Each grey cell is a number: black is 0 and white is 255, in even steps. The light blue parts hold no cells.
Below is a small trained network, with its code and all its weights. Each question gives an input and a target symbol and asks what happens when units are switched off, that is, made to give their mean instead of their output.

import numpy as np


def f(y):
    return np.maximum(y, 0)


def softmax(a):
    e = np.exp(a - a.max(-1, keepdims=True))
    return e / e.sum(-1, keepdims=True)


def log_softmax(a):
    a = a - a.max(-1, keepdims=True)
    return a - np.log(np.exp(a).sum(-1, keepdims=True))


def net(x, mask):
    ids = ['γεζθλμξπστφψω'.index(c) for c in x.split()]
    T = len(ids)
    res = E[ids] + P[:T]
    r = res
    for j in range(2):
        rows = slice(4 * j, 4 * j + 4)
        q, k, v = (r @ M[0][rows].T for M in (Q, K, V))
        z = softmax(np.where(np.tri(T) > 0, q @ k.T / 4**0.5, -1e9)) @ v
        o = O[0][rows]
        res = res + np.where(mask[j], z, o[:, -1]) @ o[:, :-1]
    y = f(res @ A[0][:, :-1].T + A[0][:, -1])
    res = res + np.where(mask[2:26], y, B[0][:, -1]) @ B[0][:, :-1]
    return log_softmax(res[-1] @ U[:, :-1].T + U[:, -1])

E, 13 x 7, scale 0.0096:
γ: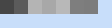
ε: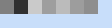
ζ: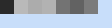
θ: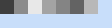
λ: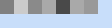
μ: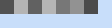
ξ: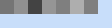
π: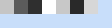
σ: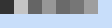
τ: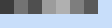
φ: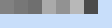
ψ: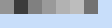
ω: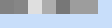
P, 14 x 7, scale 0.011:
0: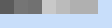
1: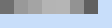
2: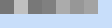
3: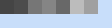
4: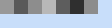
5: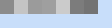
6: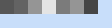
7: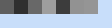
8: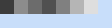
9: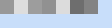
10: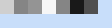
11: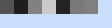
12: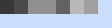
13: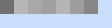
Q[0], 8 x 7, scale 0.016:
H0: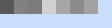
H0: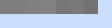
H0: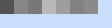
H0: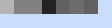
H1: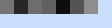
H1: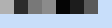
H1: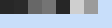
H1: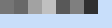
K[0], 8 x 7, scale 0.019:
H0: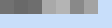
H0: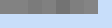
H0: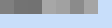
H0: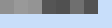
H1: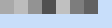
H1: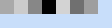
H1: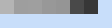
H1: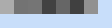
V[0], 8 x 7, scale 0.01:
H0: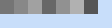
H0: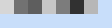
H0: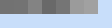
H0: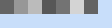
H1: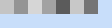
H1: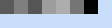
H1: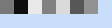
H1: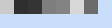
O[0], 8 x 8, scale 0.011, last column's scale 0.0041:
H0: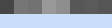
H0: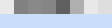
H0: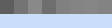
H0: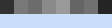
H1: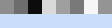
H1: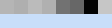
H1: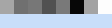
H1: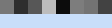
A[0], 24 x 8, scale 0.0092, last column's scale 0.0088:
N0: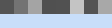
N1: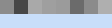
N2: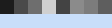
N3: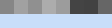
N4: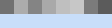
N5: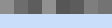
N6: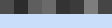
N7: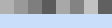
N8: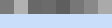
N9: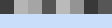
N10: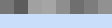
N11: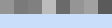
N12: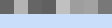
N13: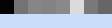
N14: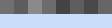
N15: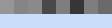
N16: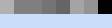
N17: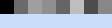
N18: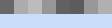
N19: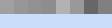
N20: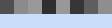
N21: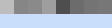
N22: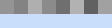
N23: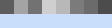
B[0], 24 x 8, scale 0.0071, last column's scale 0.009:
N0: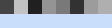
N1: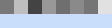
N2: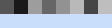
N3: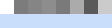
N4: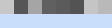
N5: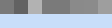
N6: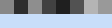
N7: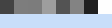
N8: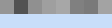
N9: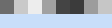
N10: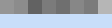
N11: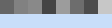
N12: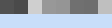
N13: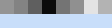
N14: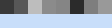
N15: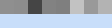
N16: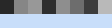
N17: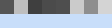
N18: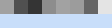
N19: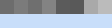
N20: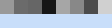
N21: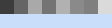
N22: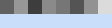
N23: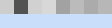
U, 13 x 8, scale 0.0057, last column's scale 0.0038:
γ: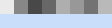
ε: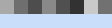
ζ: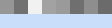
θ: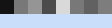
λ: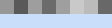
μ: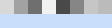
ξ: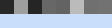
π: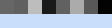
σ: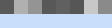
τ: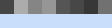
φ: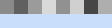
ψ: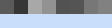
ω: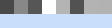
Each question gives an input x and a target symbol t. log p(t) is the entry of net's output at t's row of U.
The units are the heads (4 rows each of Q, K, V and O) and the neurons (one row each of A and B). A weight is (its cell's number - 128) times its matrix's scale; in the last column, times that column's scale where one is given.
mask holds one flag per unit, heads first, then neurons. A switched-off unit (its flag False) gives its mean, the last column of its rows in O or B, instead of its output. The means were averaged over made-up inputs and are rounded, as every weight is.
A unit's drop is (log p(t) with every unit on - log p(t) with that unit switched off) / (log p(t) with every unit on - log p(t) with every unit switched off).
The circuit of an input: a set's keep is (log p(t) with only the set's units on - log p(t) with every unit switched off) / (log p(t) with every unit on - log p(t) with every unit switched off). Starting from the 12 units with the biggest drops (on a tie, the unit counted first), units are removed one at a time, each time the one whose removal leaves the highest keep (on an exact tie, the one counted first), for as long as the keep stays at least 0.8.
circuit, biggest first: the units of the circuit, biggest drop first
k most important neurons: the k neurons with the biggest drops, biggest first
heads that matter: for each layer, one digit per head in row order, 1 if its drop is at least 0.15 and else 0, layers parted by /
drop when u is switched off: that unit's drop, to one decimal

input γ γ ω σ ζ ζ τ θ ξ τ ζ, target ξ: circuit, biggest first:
[H1; N17; H0]
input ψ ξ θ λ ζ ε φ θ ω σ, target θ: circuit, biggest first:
[H1; H0; N12]
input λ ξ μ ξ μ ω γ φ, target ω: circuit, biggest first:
[H1; H0; N20]
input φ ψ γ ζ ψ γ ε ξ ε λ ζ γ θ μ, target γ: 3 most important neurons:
[N20; N3; N7]
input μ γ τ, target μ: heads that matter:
01
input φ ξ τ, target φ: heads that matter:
11
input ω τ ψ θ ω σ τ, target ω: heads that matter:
01
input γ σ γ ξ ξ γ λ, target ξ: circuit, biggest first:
[H1; N17; H0]
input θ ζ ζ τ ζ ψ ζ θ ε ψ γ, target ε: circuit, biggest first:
[H1; N6]
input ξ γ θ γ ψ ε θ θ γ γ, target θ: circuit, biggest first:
[H1; H0]
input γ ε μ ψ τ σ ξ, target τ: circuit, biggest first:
[H1; H0; N9]
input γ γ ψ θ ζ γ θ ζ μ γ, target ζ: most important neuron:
[N9]
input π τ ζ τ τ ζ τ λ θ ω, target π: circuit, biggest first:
[H0; N16; N7]
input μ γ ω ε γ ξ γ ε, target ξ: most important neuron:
[N17]
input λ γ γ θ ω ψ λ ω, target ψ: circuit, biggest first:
[H1; H0; N6; N2]
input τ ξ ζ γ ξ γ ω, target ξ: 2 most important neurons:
[N17; N0]
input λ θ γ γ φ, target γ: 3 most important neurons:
[N20; N3; N7]
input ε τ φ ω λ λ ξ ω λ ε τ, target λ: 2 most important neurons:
[N13; N23]
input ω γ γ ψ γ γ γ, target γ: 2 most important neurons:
[N20; N3]
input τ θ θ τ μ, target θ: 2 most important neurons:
[N20; N12]
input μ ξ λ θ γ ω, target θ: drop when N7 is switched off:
0.1
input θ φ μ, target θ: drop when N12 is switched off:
0.2
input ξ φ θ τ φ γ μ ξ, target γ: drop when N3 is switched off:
0.1
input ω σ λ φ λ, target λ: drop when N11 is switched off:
0.0
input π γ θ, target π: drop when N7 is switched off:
0.2
